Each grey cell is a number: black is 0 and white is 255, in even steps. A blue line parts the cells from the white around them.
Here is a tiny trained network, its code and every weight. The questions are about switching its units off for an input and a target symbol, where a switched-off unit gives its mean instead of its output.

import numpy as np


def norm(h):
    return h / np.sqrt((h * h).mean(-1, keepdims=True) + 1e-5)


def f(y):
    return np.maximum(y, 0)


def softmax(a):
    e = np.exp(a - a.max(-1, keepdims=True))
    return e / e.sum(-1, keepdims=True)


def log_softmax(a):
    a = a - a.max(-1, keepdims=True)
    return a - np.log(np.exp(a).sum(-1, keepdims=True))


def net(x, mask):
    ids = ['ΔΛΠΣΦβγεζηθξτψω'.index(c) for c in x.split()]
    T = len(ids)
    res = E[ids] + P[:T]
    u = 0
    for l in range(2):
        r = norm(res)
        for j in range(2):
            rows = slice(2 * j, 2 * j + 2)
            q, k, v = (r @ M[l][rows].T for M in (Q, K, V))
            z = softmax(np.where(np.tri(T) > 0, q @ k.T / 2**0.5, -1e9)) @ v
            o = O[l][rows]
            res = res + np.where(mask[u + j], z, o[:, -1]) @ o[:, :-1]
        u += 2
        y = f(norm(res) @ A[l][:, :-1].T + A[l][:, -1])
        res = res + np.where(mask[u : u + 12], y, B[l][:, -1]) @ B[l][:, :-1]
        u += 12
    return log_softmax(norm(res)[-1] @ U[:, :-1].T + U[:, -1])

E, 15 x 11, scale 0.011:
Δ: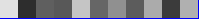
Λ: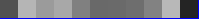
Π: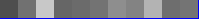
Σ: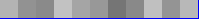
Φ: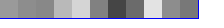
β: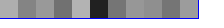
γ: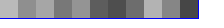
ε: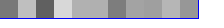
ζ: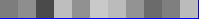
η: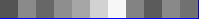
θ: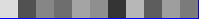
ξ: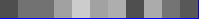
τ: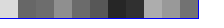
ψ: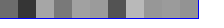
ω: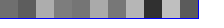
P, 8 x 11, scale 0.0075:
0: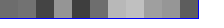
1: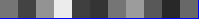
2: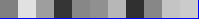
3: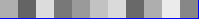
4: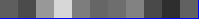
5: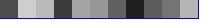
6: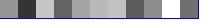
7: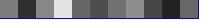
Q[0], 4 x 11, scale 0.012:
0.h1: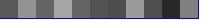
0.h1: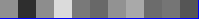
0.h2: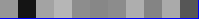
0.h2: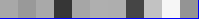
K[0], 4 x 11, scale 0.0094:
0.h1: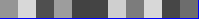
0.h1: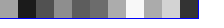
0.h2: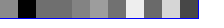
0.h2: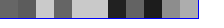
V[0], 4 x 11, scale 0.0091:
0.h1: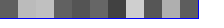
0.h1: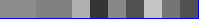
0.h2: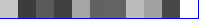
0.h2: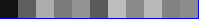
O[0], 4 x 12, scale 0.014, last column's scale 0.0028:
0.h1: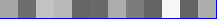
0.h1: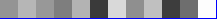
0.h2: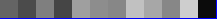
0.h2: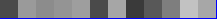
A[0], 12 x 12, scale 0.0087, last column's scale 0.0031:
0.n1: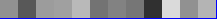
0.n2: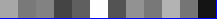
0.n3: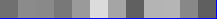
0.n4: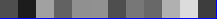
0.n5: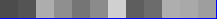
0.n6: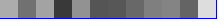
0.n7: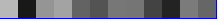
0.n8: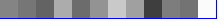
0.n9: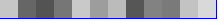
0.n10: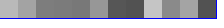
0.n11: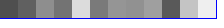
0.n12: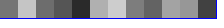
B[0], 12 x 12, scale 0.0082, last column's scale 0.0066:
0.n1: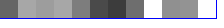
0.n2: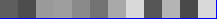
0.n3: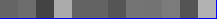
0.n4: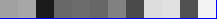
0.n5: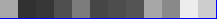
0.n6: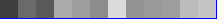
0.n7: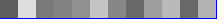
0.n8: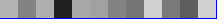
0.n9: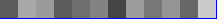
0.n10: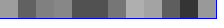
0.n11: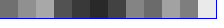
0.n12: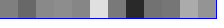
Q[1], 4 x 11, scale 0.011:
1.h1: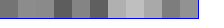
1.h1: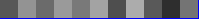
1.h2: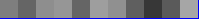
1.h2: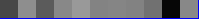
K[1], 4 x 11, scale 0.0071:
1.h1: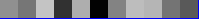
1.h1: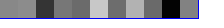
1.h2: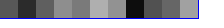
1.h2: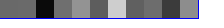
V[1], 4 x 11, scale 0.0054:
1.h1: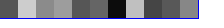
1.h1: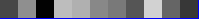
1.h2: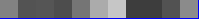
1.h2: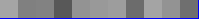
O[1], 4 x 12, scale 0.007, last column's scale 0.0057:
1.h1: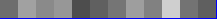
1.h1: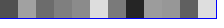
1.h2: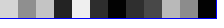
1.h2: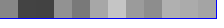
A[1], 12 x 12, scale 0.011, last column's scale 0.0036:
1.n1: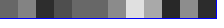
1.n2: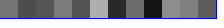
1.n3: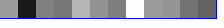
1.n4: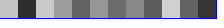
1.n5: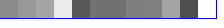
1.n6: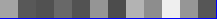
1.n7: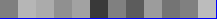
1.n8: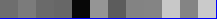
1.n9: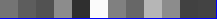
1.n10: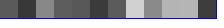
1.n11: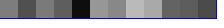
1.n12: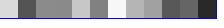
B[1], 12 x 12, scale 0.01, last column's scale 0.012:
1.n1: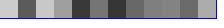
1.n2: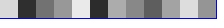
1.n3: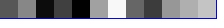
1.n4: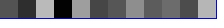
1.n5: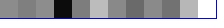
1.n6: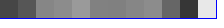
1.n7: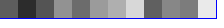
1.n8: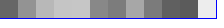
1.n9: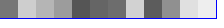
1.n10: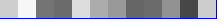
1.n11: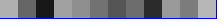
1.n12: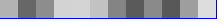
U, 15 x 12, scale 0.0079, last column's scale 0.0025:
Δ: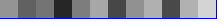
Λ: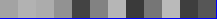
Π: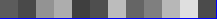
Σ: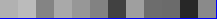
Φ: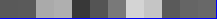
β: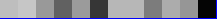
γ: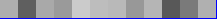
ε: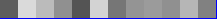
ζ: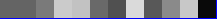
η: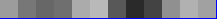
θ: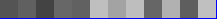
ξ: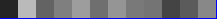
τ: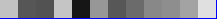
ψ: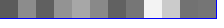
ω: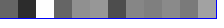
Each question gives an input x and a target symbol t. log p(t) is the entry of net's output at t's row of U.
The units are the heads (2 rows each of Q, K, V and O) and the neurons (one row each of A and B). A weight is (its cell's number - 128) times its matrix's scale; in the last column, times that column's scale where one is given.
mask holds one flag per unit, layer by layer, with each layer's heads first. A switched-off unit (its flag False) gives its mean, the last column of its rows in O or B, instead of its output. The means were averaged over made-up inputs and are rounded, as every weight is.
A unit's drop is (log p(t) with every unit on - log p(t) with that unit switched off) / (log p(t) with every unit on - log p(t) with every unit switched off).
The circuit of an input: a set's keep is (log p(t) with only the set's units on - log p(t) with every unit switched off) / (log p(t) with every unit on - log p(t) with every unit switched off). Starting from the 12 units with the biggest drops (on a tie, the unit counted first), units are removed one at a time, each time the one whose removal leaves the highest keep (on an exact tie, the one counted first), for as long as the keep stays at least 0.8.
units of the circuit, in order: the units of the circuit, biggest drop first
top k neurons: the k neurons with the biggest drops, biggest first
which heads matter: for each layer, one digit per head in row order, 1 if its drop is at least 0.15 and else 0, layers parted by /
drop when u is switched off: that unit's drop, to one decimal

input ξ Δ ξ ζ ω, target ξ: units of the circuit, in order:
0.h2, 0.h1
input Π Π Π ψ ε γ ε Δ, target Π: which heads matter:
01 / 00
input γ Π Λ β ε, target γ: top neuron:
1.n12
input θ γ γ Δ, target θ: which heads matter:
01 / 00
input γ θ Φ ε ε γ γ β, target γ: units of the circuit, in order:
0.h1, 1.n12, 1.n9
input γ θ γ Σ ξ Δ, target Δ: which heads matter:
11 / 00
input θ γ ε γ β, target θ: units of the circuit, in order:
0.h2, 1.n3
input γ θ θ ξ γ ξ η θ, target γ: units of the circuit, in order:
0.h1, 1.n12
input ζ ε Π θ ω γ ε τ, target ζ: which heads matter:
10 / 00
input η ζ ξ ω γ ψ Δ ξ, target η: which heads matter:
11 / 01
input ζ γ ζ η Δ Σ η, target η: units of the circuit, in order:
0.h2, 0.h1, 1.h2
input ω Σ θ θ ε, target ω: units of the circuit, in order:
0.h1, 1.n4
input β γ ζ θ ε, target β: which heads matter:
11 / 00
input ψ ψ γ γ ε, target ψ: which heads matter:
11 / 00
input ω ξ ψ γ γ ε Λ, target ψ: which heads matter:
01 / 00
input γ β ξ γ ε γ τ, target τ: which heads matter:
10 / 00
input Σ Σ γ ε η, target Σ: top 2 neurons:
0.n11, 1.n10
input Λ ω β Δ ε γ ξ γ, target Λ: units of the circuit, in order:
0.h2
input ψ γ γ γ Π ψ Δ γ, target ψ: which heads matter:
11 / 00
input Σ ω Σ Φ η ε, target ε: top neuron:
1.n5
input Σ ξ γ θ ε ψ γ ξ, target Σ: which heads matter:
01 / 00
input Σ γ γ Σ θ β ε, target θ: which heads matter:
01 / 00
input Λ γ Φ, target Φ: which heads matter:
10 / 00
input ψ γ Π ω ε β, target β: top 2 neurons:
1.n10, 0.n11
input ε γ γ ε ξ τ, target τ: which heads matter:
11 / 00
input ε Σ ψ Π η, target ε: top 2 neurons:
1.n9, 0.n8
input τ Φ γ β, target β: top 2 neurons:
0.n11, 1.n10
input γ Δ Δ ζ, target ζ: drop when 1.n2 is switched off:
0.3
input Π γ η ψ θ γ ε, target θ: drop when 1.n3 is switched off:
0.6
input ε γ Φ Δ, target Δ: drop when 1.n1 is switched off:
0.1
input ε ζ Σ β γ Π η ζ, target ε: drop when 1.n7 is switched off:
0.0
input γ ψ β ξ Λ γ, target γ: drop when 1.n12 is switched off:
0.2
